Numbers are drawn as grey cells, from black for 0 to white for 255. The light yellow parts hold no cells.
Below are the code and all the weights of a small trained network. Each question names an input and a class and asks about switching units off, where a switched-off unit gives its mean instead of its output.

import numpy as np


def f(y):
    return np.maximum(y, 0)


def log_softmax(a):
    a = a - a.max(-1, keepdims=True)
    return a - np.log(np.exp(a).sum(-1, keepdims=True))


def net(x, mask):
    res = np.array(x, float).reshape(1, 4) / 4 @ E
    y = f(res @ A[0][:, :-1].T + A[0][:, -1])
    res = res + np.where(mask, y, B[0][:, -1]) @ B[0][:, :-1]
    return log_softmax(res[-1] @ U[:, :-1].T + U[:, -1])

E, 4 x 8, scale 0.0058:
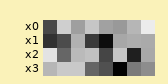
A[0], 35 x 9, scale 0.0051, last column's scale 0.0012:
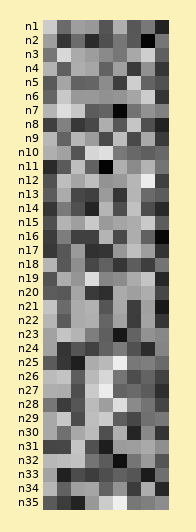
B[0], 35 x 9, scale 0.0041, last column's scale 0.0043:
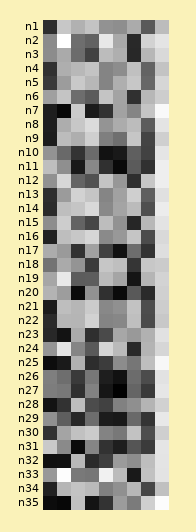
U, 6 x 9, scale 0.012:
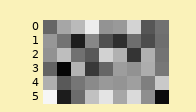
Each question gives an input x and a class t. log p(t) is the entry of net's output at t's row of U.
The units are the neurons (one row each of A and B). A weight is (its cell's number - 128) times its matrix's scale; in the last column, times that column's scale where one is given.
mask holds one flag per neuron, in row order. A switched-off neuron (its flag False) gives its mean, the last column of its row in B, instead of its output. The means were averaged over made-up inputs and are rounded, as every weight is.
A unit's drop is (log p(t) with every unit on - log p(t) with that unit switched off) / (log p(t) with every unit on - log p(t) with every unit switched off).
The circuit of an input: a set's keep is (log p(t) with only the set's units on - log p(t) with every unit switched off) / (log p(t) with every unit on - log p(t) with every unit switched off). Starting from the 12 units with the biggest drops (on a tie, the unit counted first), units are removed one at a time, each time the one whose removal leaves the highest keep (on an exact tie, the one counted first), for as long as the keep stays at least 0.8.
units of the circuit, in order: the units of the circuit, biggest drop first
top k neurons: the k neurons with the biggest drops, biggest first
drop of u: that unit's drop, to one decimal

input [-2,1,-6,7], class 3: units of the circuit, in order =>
n7
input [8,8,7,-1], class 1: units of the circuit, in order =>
n11, n31
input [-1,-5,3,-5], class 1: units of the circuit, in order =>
n10, n27
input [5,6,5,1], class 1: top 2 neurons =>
n11, n31
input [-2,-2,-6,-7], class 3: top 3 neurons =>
n35, n25, n28
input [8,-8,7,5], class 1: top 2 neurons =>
n29, n26
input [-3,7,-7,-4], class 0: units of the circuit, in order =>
n14, n8
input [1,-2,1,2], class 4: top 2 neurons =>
n35, n25
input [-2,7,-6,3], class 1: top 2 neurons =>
n31, n17
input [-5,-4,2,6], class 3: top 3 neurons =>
n7, n32, n23
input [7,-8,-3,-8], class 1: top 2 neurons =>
n27, n10
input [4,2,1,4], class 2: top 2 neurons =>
n35, n25
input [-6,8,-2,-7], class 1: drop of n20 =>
0.2
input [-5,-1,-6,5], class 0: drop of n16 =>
0.1
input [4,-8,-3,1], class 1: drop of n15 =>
0.0
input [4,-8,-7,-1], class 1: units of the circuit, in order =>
n27
